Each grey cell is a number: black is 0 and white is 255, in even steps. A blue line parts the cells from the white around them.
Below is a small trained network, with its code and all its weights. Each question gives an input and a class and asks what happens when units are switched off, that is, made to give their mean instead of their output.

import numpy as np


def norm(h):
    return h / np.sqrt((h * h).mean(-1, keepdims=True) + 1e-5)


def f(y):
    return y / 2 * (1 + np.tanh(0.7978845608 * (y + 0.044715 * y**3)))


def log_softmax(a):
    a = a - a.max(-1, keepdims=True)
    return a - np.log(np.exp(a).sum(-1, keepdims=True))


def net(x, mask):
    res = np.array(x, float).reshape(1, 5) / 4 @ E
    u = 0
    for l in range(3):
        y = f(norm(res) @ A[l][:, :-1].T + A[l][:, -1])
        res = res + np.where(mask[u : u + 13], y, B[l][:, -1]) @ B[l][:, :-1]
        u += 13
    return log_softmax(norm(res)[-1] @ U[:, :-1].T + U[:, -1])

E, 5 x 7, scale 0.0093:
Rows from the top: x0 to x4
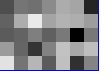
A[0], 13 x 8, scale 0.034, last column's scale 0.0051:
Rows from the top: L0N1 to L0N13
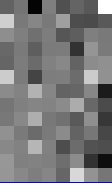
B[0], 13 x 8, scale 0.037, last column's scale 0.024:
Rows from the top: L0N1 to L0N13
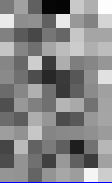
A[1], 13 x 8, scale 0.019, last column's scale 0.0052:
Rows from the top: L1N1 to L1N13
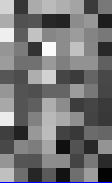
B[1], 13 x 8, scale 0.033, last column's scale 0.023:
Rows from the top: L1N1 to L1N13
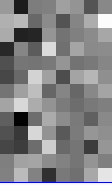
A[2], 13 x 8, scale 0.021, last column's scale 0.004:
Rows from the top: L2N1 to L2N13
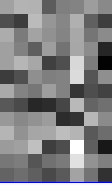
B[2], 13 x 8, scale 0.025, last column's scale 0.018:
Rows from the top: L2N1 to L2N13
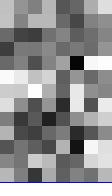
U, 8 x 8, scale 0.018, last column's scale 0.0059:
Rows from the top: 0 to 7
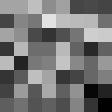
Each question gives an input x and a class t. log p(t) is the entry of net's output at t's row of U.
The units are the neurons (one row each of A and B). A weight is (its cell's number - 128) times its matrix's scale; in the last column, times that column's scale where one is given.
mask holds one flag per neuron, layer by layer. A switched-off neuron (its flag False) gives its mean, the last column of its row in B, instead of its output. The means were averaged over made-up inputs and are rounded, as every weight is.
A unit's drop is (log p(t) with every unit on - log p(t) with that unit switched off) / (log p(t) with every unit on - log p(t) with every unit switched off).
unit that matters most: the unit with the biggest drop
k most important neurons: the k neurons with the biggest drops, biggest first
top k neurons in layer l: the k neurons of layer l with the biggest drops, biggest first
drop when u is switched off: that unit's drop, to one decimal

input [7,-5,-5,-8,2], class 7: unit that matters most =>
L0N12
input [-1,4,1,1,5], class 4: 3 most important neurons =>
(L0N1; L0N2; L0N11)
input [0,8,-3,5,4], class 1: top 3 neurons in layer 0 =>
(L0N1; L0N6; L0N2)
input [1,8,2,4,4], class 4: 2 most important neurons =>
(L0N1; L0N6)
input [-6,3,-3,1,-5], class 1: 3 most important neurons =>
(L0N13; L0N1; L0N6)
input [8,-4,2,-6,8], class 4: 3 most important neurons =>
(L0N2; L0N1; L0N6)
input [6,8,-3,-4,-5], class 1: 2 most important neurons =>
(L0N1; L0N6)
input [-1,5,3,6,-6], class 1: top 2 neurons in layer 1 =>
(L1N13; L1N2)
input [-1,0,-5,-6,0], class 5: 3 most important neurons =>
(L0N1; L0N11; L0N2)
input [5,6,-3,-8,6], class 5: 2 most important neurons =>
(L0N1; L0N11)
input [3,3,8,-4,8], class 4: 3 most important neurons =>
(L0N1; L0N2; L0N6)
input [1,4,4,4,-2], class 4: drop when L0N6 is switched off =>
0.7
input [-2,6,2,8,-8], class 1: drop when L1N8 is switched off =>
0.0
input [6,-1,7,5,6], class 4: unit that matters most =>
L0N2
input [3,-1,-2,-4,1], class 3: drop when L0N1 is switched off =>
0.1
